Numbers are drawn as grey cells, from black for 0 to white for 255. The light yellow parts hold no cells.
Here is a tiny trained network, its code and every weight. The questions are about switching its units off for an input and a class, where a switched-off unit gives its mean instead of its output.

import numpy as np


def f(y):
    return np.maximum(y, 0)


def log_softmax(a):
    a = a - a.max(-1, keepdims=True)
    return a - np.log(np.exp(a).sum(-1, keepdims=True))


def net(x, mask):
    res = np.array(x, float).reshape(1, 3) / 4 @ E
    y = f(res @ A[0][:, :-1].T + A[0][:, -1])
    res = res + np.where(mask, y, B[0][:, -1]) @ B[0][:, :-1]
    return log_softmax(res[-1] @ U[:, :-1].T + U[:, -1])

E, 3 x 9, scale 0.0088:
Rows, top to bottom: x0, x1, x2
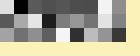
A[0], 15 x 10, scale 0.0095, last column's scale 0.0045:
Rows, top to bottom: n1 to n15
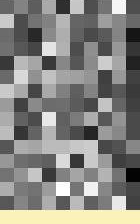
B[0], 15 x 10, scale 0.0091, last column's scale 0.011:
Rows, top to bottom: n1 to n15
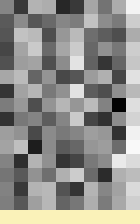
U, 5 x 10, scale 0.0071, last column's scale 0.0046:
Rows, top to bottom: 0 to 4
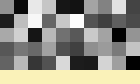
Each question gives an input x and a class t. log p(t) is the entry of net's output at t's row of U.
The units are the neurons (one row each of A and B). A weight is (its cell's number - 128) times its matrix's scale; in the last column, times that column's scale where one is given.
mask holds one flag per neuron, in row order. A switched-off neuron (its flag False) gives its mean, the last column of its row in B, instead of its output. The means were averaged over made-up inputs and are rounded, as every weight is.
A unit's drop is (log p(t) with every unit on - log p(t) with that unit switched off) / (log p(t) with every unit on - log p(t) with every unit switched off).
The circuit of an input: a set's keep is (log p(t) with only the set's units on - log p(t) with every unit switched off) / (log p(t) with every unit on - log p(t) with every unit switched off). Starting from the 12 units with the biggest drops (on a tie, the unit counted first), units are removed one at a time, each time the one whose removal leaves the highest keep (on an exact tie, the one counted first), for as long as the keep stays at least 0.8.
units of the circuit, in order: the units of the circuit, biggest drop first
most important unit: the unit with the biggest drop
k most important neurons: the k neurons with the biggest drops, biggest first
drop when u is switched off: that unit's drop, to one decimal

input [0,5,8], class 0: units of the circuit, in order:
n12
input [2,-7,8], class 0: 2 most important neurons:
n12, n14
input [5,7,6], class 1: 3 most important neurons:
n5, n1, n8
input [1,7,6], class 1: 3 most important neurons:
n5, n1, n13
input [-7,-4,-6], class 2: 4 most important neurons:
n11, n6, n12, n14
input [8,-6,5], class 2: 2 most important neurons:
n10, n8
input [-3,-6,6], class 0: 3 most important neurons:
n14, n12, n5
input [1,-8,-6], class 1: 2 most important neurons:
n9, n4
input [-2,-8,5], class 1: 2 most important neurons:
n4, n7
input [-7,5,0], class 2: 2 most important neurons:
n11, n6
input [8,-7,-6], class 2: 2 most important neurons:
n10, n8
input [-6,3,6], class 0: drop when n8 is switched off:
0.4
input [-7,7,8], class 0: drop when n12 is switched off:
0.6
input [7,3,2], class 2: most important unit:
n8
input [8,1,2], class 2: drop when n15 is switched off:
0.0
